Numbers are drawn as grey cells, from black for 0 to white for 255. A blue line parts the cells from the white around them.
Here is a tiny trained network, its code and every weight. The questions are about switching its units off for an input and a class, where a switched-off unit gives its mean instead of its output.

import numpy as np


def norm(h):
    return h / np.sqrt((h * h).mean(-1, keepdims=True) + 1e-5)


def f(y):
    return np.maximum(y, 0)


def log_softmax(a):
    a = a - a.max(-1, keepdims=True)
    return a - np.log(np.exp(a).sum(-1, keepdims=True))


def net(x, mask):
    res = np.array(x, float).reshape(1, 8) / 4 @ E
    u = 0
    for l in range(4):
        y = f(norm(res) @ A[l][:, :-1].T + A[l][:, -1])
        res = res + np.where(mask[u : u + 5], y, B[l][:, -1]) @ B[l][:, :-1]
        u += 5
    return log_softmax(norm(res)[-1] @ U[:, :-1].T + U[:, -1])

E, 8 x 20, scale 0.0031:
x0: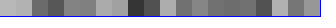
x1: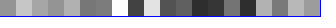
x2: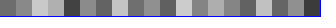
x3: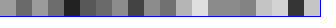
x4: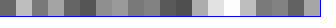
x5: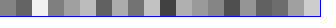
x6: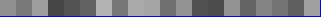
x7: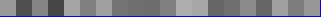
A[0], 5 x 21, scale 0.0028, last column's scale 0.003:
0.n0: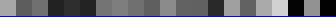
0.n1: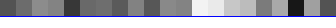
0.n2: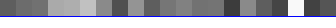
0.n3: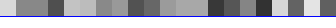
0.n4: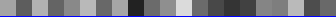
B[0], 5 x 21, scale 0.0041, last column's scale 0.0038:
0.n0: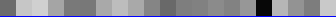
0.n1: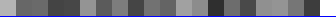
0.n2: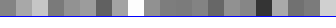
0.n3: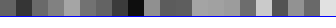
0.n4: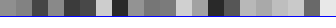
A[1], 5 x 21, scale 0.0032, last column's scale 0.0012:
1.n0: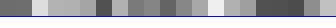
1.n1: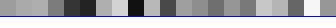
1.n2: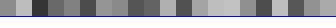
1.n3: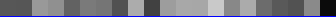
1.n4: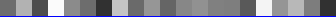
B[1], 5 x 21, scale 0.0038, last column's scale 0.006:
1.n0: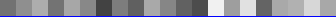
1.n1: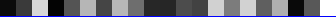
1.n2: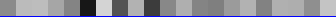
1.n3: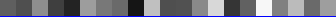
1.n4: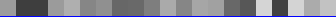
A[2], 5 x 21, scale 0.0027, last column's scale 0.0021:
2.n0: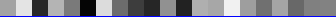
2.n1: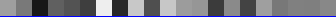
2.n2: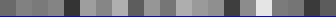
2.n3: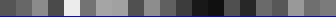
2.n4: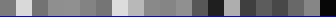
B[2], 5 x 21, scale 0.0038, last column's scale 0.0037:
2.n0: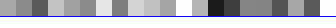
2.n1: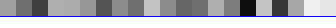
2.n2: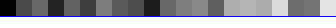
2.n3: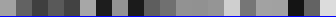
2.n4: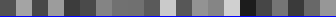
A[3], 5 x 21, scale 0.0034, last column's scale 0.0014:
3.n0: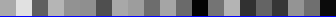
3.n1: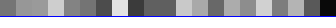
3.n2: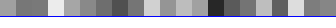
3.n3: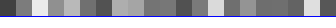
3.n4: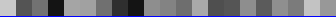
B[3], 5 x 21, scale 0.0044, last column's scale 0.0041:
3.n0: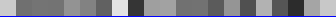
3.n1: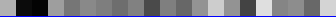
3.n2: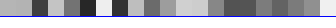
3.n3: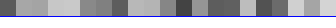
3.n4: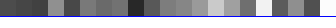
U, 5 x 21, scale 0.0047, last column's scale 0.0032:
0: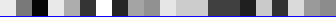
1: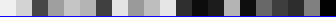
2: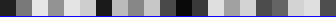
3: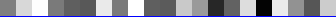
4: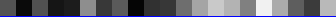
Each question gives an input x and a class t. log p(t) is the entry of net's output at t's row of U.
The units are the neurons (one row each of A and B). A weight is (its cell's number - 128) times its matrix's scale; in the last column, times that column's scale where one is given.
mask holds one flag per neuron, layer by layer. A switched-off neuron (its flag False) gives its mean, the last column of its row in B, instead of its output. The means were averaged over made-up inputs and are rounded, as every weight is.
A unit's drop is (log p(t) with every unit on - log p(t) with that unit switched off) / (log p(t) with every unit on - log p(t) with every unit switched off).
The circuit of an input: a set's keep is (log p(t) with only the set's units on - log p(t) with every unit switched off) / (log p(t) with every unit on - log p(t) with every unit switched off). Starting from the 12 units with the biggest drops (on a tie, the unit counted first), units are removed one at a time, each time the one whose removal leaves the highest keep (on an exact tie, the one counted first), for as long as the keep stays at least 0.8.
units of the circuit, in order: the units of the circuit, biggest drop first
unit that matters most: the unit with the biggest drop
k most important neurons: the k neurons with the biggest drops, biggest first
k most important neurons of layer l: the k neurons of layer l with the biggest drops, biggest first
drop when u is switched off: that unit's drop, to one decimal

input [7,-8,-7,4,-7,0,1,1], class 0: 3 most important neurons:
1.n1; 2.n1; 1.n2
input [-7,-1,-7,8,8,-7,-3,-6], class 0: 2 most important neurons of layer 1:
1.n2; 1.n0
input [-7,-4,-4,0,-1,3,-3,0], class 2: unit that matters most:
0.n4
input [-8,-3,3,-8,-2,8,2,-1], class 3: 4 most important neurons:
1.n1; 3.n4; 2.n1; 0.n3
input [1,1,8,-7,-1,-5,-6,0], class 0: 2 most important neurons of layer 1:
1.n1; 1.n4
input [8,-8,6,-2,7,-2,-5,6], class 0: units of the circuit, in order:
1.n1; 2.n0
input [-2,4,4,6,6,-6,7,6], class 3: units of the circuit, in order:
0.n0; 3.n4
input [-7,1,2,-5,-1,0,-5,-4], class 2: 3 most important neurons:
0.n2; 1.n0; 0.n4
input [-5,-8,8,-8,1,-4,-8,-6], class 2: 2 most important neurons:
0.n2; 1.n0
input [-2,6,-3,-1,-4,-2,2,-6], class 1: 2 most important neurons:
1.n1; 2.n3
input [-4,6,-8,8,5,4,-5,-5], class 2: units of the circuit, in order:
3.n3; 0.n4
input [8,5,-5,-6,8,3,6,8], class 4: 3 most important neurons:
0.n3; 2.n3; 3.n4
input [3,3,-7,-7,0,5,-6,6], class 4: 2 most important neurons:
2.n3; 3.n4
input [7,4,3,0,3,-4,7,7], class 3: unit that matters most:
0.n0
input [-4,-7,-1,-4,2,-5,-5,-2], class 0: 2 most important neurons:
1.n1; 2.n0
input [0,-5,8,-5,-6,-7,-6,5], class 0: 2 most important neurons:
1.n1; 2.n1
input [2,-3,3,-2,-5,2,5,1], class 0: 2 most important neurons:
1.n1; 0.n4
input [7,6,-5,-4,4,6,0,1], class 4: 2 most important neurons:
2.n3; 0.n3
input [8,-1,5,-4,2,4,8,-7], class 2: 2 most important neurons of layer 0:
0.n1; 0.n4
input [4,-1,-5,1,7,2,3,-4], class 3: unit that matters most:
1.n2
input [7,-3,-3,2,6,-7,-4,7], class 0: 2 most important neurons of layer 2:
2.n0; 2.n1
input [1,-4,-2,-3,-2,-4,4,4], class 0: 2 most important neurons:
1.n1; 2.n1
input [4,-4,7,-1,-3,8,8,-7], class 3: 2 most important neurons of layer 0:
0.n3; 0.n1
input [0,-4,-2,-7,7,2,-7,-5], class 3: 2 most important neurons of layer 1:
1.n2; 1.n1
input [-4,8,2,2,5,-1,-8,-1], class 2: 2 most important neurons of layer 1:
1.n0; 1.n1
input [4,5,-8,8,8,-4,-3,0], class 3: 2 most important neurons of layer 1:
1.n2; 1.n1
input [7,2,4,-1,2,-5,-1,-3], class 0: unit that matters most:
2.n0
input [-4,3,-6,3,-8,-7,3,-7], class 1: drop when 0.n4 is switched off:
0.1
